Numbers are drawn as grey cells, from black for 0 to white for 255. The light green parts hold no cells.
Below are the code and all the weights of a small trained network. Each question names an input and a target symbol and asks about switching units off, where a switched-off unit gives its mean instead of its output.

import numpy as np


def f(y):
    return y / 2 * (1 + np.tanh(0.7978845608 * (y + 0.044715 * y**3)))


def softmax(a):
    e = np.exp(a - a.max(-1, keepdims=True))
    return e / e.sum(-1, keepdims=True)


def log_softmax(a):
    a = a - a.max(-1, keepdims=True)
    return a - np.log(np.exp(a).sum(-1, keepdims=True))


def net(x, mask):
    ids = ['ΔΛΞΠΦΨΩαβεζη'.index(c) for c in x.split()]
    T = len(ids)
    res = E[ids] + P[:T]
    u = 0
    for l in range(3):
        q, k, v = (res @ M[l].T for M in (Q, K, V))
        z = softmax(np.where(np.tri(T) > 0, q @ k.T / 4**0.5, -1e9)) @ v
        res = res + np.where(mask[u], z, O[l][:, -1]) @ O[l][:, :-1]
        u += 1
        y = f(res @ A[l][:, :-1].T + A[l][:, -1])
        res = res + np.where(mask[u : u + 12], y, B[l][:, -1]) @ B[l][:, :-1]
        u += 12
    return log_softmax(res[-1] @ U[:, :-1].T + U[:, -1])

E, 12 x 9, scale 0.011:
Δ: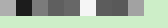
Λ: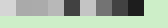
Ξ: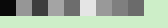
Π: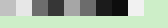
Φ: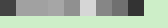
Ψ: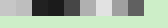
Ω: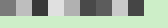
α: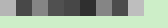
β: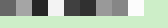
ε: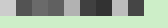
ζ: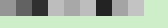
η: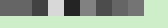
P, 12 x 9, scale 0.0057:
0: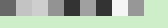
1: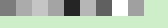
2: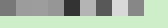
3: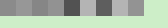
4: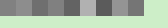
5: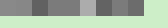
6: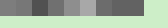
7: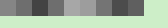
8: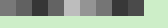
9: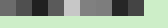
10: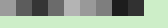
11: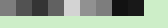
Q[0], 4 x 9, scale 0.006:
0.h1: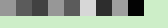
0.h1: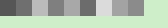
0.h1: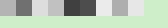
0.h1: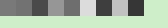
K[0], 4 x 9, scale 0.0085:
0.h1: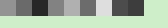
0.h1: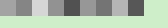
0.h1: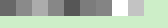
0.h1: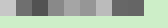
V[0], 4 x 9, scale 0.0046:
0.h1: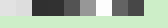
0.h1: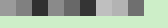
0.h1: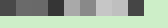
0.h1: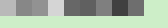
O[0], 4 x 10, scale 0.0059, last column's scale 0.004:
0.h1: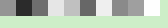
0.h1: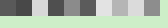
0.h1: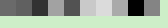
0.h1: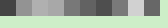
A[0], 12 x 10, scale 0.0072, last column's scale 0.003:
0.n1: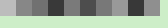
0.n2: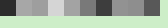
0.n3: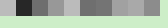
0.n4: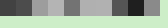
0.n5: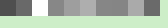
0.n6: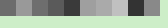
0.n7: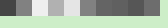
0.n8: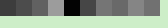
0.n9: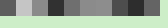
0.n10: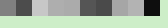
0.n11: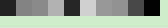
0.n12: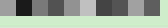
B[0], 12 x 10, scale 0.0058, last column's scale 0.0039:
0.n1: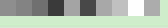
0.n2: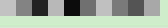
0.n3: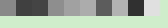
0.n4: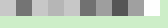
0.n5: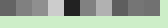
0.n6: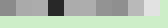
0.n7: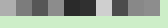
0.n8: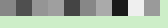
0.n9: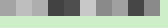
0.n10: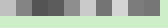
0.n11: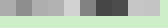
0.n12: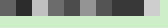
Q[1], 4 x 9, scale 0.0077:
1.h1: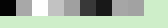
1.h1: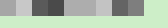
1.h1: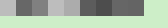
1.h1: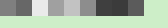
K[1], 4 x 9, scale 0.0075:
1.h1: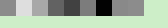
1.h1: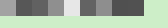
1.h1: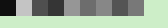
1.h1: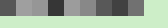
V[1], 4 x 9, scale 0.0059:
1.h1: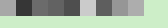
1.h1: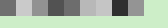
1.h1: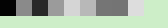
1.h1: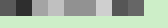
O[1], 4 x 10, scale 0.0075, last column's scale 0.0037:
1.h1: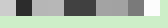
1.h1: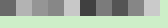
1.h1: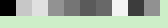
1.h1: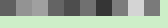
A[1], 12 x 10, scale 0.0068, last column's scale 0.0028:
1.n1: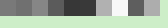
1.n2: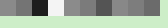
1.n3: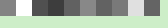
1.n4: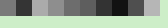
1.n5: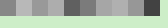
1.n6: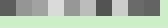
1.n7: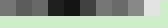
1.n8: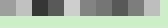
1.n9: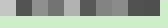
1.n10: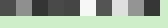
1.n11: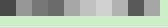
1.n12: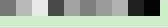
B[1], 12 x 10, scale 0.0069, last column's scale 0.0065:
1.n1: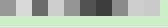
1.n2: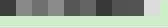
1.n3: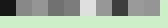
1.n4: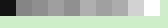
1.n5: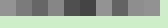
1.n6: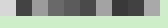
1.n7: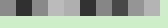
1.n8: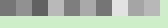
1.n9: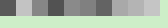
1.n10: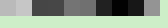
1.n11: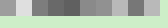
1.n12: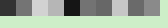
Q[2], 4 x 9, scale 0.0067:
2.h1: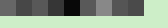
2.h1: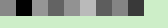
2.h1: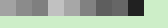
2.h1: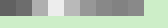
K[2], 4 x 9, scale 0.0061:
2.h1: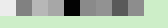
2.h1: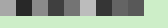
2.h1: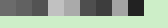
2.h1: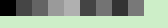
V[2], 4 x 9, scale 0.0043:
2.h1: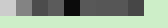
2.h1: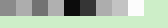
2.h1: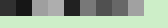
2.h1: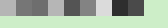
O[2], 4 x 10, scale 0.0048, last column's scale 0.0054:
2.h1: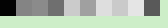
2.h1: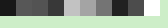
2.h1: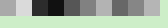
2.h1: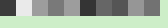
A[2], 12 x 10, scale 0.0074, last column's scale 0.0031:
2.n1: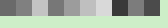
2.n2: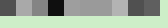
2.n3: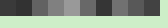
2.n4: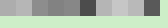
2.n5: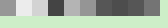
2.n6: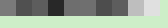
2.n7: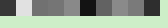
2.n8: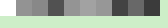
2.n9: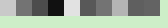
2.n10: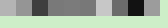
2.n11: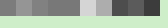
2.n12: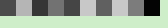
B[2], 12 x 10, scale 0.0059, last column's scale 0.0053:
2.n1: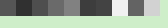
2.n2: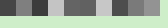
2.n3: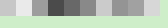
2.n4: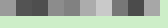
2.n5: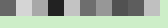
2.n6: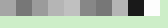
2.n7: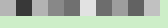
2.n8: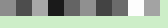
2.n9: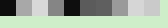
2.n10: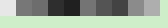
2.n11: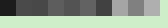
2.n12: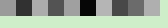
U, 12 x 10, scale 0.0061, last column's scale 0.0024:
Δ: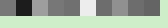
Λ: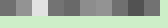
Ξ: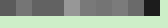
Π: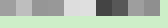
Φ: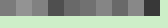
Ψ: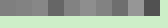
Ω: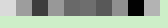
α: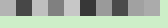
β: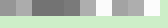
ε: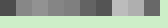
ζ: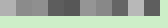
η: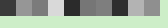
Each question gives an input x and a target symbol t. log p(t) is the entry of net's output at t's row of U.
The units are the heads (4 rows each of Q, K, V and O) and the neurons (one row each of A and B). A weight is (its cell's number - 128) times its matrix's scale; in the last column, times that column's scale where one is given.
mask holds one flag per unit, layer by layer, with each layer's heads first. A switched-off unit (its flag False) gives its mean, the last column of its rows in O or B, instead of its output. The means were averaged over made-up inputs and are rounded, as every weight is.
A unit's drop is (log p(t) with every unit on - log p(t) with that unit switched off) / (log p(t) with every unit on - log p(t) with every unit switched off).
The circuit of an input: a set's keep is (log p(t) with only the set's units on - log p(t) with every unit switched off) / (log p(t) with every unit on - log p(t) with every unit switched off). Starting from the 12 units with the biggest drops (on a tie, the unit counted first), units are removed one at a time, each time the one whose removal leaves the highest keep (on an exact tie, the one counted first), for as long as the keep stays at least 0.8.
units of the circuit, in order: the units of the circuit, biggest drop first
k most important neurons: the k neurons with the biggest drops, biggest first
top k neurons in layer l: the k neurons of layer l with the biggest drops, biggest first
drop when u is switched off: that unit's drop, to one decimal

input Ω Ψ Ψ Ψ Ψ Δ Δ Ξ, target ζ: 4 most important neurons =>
(1.n4, 0.n12, 2.n8, 1.n6)
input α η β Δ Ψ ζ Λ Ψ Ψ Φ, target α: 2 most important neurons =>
(0.n4, 0.n11)
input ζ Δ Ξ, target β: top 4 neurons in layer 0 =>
(0.n6, 0.n4, 0.n9, 0.n7)
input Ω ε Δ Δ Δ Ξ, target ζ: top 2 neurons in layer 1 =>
(1.n4, 1.n7)
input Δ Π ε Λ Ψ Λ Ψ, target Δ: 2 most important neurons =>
(0.n4, 0.n6)
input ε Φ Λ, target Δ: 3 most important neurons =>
(1.n1, 0.n1, 1.n9)
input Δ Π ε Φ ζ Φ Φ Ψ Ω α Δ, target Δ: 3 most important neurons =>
(0.n12, 1.n4, 1.n1)
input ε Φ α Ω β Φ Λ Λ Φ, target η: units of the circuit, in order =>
(0.h1, 0.n7, 2.n6)
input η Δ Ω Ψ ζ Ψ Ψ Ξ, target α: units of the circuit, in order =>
(0.n4, 0.h1, 0.n11)
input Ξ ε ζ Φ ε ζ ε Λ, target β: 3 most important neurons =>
(1.n10, 1.n2, 0.n4)
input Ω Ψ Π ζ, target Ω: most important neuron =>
(0.n3)
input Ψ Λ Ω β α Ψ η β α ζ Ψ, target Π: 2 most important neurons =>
(1.n1, 0.n6)
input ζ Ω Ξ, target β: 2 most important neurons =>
(0.n11, 1.n10)
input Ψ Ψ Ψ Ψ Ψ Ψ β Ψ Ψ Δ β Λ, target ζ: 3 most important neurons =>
(0.n12, 1.n4, 2.n8)
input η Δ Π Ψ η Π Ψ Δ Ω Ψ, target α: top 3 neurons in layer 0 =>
(0.n3, 0.n4, 0.n6)
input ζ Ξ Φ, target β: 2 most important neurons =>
(1.n2, 1.n10)
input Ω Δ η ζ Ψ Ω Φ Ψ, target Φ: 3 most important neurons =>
(1.n10, 0.n6, 0.n3)
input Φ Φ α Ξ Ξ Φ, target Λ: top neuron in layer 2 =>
(2.n5)
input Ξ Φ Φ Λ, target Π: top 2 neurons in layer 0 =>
(0.n9, 0.n2)
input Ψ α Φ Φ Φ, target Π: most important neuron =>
(0.n11)
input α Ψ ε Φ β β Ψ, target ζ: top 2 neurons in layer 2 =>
(2.n10, 2.n8)
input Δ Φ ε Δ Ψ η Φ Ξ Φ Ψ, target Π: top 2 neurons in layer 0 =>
(0.n6, 0.n8)
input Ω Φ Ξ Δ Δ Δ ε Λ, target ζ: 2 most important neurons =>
(0.n12, 2.n8)
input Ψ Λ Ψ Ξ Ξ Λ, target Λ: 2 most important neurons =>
(1.n12, 2.n5)
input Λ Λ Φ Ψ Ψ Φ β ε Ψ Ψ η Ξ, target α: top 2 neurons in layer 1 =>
(1.n6, 1.n4)
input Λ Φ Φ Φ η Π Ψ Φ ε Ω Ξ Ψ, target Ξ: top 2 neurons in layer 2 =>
(2.n11, 2.n1)
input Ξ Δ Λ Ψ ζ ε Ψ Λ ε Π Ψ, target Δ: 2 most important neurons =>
(0.n4, 1.n3)
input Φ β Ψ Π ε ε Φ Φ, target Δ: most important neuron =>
(1.n1)
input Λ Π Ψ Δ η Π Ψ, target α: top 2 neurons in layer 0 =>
(0.n3, 0.n6)
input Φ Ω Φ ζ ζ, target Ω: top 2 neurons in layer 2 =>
(2.n9, 2.n8)
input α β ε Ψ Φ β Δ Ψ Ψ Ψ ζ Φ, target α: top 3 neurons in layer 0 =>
(0.n4, 0.n11, 0.n2)
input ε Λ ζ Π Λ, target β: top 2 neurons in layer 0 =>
(0.n4, 0.n6)
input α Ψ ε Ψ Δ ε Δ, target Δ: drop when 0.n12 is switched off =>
0.3
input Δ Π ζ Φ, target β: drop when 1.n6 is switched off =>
0.1
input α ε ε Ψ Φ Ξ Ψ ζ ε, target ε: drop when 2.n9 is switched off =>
0.5
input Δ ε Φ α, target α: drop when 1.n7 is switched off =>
0.8
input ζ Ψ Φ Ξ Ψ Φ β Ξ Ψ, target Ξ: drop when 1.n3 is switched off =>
0.6
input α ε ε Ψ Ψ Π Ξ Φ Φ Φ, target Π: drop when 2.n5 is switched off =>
0.2
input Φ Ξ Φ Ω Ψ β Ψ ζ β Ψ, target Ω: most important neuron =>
(0.n3)
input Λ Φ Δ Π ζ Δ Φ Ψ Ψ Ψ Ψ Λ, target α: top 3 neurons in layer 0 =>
(0.n4, 0.n2, 0.n10)
